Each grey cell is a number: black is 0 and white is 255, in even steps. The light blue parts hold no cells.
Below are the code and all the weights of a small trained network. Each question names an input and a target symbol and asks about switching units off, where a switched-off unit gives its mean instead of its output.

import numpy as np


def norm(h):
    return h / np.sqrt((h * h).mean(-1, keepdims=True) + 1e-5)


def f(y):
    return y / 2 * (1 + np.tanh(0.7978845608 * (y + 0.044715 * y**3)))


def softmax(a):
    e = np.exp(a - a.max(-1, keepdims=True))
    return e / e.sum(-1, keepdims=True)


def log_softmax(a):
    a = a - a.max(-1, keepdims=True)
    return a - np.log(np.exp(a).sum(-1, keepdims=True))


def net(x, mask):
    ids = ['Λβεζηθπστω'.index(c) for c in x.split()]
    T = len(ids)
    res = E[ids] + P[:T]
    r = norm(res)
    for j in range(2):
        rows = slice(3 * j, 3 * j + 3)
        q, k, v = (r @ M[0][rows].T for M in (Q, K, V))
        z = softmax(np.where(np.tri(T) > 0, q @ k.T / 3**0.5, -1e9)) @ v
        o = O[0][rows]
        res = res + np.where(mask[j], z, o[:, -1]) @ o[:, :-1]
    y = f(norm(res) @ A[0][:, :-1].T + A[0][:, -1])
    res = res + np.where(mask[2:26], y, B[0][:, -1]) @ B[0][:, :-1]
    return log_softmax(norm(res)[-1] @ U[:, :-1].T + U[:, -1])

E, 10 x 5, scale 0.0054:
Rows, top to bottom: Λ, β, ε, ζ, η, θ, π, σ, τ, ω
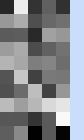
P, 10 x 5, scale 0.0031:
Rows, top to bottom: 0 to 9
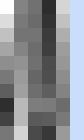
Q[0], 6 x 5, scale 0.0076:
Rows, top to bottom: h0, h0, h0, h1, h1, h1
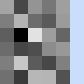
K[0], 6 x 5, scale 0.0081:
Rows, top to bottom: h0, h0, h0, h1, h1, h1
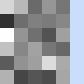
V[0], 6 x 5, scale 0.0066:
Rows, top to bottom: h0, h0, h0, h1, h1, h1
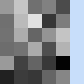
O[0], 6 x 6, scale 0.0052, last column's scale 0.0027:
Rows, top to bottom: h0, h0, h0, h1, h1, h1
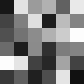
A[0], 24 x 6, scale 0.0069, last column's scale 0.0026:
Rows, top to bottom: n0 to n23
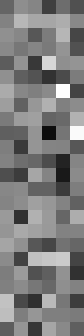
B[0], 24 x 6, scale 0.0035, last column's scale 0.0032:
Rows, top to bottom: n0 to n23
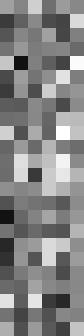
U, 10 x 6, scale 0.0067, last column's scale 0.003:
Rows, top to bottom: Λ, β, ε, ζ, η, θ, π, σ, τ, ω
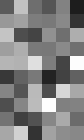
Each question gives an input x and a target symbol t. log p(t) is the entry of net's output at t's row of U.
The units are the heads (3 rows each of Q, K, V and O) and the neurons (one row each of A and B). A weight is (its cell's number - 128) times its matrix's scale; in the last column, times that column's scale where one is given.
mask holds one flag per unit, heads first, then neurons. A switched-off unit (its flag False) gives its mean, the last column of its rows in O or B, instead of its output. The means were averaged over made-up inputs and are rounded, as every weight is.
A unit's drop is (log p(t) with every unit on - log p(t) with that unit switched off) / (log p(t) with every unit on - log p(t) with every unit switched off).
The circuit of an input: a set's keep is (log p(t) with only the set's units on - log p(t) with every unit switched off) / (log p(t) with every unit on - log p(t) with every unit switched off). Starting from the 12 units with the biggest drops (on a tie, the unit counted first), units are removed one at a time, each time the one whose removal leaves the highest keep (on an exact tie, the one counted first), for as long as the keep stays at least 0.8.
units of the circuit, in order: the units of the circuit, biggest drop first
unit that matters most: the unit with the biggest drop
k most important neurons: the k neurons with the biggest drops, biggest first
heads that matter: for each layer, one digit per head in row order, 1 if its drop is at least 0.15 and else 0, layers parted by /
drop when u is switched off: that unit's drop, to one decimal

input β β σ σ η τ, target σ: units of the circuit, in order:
(h1)
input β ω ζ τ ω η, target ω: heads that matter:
01
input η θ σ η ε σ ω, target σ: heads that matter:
01
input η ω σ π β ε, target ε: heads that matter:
00
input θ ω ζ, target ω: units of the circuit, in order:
(h1; h0)
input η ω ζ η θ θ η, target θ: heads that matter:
01
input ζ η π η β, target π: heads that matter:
10
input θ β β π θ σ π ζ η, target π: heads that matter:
10
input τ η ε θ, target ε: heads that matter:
10
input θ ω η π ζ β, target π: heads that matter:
10
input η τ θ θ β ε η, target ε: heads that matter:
10
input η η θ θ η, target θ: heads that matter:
00
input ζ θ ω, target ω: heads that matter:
10
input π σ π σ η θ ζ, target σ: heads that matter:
01
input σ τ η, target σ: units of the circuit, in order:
(h1; n12)
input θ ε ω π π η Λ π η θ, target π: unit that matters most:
h0
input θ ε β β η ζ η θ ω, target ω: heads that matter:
00
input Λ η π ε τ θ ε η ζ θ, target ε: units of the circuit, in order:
(h0; n4)
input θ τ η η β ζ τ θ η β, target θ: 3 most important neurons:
(n12; n4; n23)
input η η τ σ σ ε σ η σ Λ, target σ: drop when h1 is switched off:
1.1
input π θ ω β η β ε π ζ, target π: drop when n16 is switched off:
0.0
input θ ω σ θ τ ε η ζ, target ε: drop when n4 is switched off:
0.1
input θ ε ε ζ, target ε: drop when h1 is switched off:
0.2
